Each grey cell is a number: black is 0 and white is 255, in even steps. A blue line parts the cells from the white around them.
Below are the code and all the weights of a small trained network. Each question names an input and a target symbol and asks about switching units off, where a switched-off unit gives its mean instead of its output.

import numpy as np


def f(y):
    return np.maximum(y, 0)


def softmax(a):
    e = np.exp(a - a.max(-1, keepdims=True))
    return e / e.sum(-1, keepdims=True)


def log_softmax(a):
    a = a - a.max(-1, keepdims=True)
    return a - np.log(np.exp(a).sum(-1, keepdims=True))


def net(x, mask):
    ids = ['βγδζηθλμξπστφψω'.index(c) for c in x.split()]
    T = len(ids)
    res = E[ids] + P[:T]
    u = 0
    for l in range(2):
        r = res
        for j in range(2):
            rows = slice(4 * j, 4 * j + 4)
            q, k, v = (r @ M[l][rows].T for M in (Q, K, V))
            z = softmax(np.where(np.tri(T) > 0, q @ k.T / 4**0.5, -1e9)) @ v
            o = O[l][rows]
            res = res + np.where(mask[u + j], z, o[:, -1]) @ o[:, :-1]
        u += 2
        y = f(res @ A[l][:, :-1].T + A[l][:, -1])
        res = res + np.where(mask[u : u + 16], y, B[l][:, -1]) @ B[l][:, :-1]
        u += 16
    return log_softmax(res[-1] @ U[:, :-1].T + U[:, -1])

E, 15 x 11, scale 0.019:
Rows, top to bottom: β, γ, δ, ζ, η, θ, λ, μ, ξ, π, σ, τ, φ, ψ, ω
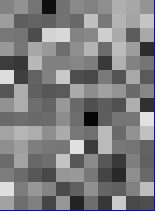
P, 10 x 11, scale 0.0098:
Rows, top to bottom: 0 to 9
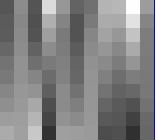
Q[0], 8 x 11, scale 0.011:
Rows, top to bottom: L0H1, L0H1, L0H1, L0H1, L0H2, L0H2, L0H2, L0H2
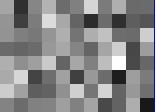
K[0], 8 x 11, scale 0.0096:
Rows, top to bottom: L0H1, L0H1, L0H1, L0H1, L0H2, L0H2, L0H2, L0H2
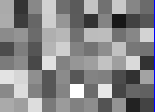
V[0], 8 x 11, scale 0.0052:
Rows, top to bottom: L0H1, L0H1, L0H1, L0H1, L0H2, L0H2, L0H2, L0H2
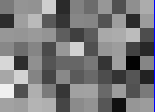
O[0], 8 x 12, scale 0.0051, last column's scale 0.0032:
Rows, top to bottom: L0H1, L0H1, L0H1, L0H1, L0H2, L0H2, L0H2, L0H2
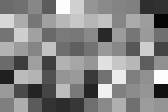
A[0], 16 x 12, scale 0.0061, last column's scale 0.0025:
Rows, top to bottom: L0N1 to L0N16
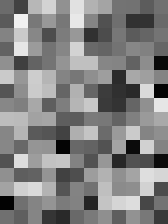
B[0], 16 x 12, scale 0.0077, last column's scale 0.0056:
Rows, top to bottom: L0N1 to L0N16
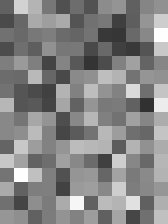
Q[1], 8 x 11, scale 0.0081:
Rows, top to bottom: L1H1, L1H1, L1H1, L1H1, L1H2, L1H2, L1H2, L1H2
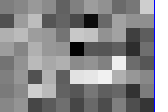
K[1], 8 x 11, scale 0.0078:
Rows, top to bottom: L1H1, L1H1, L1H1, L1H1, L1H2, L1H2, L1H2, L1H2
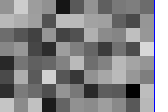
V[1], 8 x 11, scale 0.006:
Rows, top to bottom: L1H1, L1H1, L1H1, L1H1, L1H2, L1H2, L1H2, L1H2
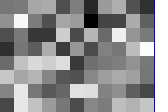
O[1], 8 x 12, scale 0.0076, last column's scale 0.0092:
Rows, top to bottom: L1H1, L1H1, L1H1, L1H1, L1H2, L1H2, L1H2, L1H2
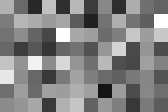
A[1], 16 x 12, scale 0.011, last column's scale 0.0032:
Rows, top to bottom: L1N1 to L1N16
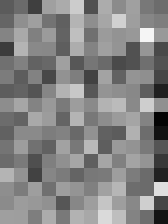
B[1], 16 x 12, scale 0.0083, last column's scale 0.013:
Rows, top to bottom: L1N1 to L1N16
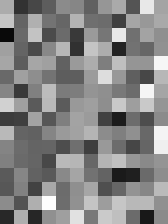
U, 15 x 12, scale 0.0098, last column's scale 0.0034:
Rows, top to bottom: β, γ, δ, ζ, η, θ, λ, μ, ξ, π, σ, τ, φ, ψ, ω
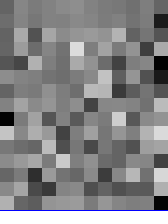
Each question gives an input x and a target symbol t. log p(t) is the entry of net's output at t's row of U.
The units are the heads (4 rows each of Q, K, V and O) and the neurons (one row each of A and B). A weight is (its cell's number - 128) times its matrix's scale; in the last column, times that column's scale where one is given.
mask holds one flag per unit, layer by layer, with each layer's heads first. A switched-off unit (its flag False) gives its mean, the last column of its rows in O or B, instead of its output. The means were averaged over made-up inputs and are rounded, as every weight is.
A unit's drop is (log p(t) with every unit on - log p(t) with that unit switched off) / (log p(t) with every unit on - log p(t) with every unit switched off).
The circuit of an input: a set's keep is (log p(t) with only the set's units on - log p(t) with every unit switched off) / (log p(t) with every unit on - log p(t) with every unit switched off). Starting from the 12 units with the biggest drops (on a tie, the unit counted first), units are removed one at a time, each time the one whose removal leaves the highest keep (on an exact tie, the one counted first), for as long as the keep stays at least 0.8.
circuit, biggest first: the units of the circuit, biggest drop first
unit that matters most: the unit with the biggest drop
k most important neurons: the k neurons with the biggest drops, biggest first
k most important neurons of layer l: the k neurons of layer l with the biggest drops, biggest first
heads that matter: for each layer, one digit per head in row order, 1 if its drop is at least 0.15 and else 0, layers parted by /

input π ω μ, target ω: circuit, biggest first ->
L0H2; L1N1; L0N15
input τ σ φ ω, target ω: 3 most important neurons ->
L0N15; L1N1; L1N7
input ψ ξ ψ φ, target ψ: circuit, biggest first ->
L1H2; L0H2; L1N13
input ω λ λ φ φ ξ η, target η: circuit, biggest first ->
L1N9; L0N15; L0H2
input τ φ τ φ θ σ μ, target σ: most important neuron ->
L0N4
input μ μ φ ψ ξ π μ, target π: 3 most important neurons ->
L1N5; L0N3; L0N2
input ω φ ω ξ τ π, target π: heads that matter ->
01 / 00
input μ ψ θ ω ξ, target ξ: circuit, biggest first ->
L1N3; L0N11
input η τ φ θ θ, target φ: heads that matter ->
10 / 01
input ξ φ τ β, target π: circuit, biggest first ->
L0H1; L0N10; L1N2
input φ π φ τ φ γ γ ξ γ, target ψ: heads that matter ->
00 / 01
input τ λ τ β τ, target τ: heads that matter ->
01 / 11
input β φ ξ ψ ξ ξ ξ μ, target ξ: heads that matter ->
00 / 10
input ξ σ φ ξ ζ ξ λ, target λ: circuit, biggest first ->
L1N4; L0N2
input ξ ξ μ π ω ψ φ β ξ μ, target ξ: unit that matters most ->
L0H1
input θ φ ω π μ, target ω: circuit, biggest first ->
L0H2; L0N15; L1H1; L1N1
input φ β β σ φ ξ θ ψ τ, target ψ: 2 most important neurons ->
L1N11; L0N2
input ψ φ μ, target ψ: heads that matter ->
01 / 01
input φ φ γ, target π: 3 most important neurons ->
L0N13; L0N10; L0N7
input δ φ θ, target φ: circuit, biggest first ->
L0H1; L1H2
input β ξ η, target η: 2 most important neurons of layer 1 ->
L1N9; L1N2
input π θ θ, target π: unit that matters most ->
L0H2
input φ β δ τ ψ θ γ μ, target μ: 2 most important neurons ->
L0N3; L0N2
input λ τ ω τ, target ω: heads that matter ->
01 / 00
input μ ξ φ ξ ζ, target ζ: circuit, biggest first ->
L1N16; L0N3; L0N15
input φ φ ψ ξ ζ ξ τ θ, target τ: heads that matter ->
00 / 10
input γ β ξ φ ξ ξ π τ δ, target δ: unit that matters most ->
L1N16
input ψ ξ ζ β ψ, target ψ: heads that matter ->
10 / 01
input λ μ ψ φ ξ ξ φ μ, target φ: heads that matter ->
00 / 01
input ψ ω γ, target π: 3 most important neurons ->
L0N13; L0N8; L1N2
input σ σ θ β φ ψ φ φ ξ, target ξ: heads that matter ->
11 / 00
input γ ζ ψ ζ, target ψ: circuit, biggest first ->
L1H2; L1N5; L0N13
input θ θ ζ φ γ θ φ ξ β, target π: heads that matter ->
10 / 00
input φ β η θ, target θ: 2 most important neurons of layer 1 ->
L1N6; L1N14
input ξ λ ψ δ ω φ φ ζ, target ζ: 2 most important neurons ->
L1N16; L0N3
